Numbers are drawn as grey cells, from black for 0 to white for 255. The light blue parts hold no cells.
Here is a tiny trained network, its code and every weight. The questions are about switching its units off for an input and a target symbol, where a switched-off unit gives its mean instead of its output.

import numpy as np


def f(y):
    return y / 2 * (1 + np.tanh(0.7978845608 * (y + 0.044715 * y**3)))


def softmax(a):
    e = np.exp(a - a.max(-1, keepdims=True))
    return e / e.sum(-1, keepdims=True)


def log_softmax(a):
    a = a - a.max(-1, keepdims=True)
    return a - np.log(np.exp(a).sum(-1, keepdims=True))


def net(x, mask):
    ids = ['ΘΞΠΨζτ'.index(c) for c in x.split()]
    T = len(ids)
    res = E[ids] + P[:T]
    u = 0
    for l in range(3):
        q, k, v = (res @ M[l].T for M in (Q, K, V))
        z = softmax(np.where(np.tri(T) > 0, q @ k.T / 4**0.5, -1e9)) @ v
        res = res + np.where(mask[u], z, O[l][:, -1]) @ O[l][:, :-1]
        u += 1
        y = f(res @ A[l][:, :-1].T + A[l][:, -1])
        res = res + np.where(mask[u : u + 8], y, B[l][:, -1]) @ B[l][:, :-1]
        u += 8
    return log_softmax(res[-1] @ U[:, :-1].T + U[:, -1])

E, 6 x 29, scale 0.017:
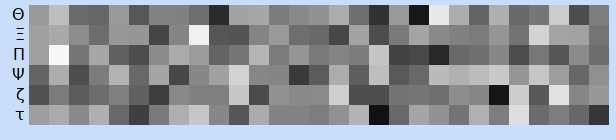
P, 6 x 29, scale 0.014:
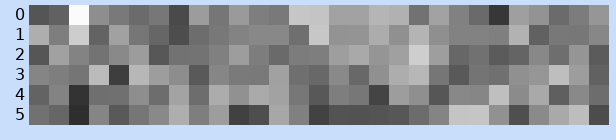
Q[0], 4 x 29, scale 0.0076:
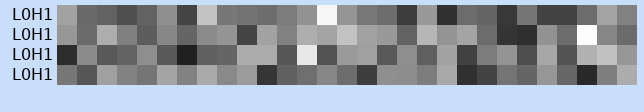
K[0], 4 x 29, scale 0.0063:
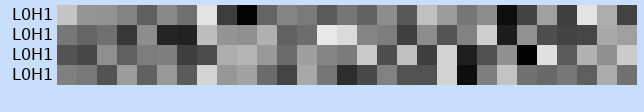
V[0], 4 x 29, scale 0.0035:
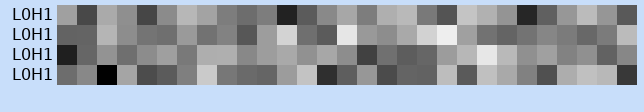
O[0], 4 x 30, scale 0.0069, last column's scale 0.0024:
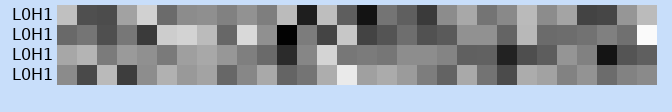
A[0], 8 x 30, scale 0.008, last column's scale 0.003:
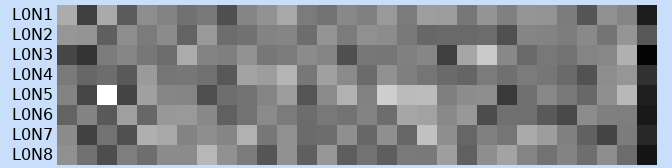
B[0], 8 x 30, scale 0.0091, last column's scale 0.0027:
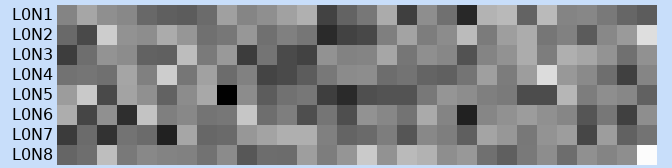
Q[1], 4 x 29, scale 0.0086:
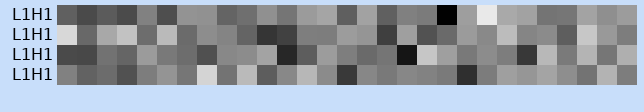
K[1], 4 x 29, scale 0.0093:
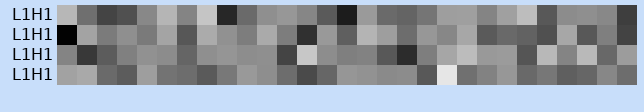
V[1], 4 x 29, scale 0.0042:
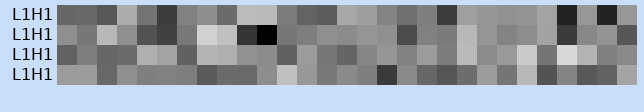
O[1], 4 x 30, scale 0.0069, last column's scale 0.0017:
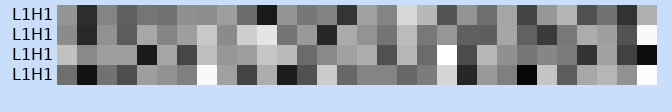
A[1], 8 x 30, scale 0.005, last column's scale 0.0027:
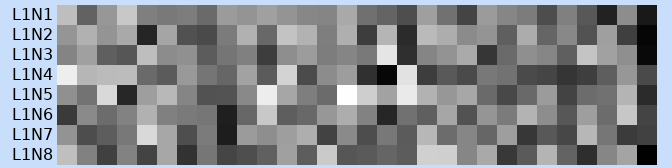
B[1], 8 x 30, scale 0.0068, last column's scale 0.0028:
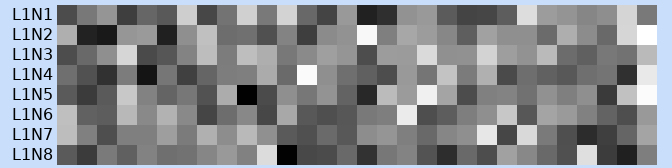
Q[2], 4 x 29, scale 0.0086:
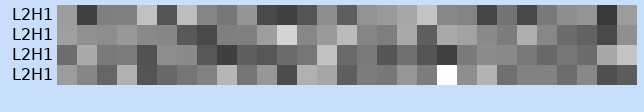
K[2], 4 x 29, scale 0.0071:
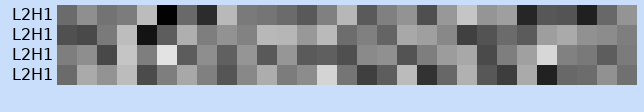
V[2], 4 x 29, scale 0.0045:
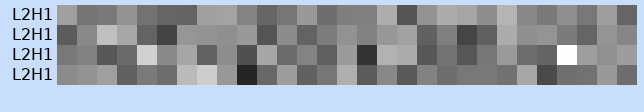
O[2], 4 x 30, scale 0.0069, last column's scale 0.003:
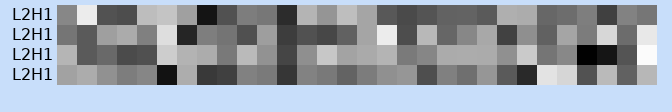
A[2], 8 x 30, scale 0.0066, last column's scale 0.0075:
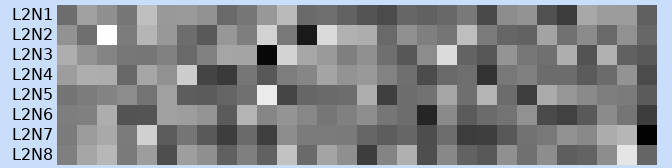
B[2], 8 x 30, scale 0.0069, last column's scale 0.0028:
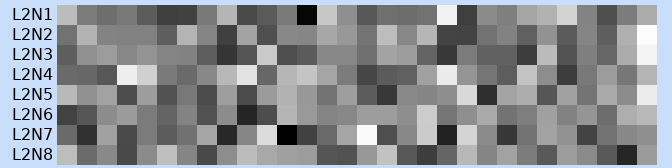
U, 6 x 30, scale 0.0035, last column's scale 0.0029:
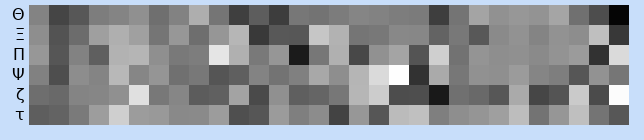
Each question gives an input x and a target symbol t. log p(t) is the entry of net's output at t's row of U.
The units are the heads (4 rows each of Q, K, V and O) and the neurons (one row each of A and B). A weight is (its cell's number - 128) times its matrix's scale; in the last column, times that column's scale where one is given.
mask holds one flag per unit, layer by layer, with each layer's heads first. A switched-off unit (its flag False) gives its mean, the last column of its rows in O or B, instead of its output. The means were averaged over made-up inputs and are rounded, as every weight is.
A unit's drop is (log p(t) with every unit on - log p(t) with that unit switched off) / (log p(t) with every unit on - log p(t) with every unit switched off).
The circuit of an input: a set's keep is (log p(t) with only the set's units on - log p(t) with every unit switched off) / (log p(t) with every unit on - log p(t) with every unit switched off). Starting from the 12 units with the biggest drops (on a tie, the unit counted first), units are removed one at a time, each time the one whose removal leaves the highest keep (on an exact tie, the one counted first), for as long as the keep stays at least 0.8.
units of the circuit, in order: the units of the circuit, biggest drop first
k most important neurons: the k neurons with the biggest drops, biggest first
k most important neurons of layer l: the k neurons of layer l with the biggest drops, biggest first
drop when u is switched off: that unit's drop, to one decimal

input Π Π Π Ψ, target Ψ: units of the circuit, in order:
L0H1, L1N5
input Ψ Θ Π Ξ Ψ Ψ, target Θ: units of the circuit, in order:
L0N3, L1H1
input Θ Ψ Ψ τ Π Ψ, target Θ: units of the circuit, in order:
L0N3
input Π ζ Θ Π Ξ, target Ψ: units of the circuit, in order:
L1H1, L1N2, L2N3
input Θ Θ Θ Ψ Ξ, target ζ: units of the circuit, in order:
L1H1, L2N3
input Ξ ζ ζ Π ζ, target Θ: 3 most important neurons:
L1N4, L1N7, L2N1
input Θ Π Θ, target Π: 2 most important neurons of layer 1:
L1N7, L1N5
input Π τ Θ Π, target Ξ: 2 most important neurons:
L2N7, L2N1
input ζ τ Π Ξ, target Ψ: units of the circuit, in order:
L1H1, L1N2
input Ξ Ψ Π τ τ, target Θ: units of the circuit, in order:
L1H1, L1N8
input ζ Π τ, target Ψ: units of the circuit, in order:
L1H1, L1N2
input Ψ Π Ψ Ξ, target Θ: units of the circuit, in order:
L1N8, L1H1, L1N2
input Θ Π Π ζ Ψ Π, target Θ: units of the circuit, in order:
L1H1, L2H1, L2N1
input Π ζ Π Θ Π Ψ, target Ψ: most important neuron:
L2N2
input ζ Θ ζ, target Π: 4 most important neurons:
L0N3, L1N7, L0N6, L1N5
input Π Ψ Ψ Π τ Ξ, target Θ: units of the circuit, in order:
L1H1, L1N8
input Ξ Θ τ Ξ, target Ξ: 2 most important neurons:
L1N2, L2N3
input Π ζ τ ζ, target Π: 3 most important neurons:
L0N6, L1N7, L1N5
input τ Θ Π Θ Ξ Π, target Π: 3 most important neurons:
L2N8, L2N7, L0N8
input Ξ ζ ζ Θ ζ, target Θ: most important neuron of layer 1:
L1N7
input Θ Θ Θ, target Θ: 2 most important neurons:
L0N8, L1N4
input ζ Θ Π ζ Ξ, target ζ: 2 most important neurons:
L0N7, L2N3
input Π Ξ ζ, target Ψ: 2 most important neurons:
L1N5, L2N2
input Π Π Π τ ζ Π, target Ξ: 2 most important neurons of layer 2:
L2N7, L2N1
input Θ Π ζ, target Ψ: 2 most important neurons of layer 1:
L1N5, L1N4
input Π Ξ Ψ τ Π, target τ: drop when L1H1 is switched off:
1.1
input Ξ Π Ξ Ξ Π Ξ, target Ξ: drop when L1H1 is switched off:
0.9
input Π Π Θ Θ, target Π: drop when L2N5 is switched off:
0.1
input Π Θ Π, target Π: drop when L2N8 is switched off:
0.6
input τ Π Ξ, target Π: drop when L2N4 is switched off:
0.0
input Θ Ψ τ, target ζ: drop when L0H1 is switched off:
0.6
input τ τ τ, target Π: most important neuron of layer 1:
L1N5
